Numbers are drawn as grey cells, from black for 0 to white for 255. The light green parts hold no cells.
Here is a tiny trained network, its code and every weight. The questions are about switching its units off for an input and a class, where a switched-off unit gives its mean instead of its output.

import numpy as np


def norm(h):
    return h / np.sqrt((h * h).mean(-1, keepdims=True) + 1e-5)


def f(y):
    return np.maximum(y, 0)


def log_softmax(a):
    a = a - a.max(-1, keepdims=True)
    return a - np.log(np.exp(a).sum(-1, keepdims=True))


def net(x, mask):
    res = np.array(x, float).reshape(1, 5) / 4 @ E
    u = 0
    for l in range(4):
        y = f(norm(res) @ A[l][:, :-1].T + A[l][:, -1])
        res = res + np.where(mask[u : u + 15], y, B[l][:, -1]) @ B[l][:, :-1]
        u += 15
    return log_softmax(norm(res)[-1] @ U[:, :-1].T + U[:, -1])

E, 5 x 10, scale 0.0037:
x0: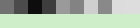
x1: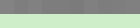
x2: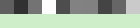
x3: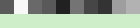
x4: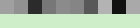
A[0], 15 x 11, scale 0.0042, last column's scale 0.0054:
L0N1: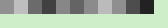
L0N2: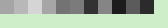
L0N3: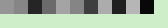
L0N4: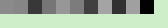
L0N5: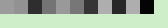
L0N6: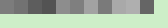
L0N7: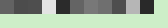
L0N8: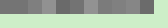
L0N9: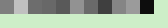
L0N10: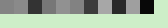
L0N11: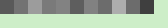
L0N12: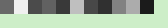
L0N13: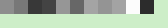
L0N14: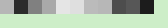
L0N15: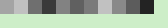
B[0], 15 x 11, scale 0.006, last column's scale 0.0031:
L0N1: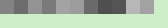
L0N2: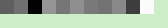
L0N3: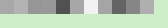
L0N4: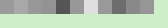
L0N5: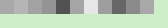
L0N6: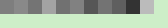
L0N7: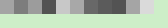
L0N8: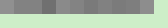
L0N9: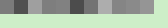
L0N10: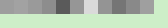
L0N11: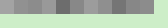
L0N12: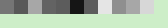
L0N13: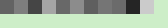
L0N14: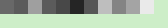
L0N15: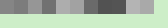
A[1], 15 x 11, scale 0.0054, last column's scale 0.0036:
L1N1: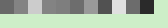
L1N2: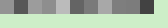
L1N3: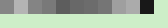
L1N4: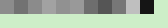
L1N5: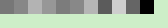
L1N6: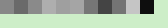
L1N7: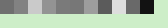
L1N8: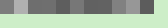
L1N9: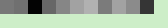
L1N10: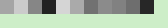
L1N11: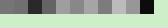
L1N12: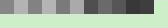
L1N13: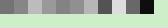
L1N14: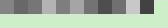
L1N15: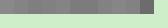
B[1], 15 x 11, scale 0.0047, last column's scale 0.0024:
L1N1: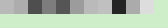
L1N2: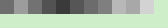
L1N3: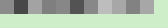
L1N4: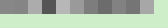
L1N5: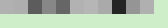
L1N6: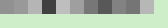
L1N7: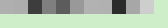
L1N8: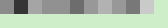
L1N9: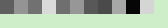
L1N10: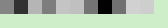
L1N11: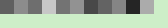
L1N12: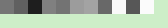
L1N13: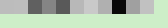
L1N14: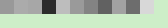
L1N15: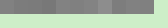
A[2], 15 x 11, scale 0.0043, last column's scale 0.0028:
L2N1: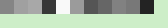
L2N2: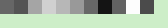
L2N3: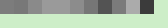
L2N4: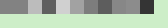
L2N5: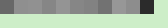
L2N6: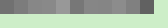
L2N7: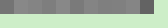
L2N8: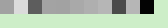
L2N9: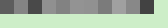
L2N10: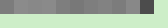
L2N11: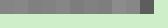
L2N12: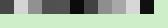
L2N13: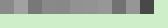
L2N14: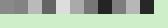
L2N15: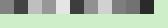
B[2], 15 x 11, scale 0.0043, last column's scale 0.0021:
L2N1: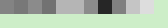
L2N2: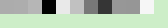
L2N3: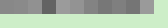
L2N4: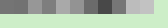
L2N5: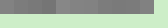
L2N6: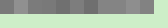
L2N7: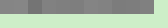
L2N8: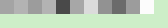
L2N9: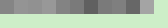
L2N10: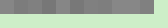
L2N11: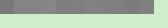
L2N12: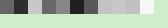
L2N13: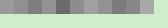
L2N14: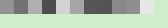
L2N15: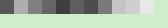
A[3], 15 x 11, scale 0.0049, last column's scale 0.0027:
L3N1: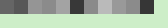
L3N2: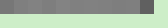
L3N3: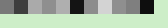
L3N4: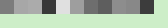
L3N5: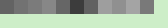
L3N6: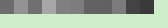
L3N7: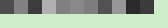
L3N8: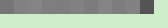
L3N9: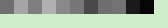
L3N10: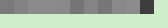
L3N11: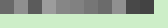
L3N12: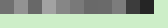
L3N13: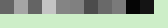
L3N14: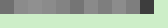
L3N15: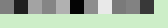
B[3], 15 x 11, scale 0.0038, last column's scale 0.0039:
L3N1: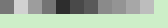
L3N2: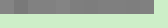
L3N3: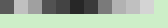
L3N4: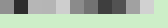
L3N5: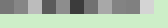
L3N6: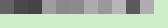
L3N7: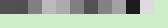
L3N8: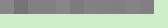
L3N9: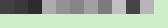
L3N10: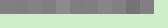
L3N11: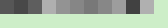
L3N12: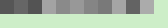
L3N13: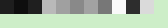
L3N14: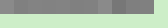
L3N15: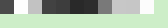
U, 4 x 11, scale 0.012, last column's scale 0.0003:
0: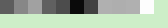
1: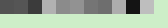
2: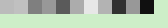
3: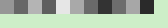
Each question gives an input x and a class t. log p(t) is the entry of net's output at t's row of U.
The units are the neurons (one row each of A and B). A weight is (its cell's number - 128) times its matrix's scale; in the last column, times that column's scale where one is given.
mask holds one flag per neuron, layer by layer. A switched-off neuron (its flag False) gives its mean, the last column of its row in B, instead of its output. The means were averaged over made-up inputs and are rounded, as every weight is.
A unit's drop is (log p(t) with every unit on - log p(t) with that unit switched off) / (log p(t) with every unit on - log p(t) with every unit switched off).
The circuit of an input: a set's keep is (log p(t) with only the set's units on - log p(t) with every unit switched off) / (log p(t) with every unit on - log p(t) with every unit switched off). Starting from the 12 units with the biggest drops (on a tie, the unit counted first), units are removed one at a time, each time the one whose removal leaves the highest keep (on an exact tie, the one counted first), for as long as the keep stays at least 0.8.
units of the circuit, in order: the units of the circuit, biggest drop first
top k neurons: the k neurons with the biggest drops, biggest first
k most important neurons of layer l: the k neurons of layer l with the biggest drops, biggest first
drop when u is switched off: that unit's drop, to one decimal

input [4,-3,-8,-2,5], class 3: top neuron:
(L1N10)
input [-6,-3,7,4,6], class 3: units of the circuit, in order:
(L0N7 L2N2)
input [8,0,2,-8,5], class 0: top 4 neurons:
(L0N14 L0N2 L3N15 L1N12)
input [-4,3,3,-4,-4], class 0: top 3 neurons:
(L0N14 L0N13 L1N9)
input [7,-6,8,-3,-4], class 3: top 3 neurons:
(L0N2 L0N7 L2N2)
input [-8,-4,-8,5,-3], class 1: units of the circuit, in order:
(L0N2 L1N12)
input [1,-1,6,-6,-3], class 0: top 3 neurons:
(L0N14 L1N10 L0N15)
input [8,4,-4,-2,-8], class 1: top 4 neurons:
(L1N9 L1N11 L0N13 L0N6)
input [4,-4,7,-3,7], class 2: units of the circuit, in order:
(L0N3 L0N5)
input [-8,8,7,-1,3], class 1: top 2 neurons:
(L0N2 L1N12)
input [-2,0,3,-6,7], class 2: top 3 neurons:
(L0N3 L0N5 L0N12)
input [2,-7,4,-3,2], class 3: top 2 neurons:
(L0N7 L0N12)
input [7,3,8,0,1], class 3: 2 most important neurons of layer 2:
(L2N2 L2N14)
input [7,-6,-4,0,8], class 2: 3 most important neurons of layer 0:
(L0N3 L0N5 L0N2)
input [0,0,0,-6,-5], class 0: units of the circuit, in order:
(L0N14)
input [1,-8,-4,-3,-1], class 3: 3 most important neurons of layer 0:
(L0N12 L0N15 L0N1)
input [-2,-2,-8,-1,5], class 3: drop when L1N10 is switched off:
0.1
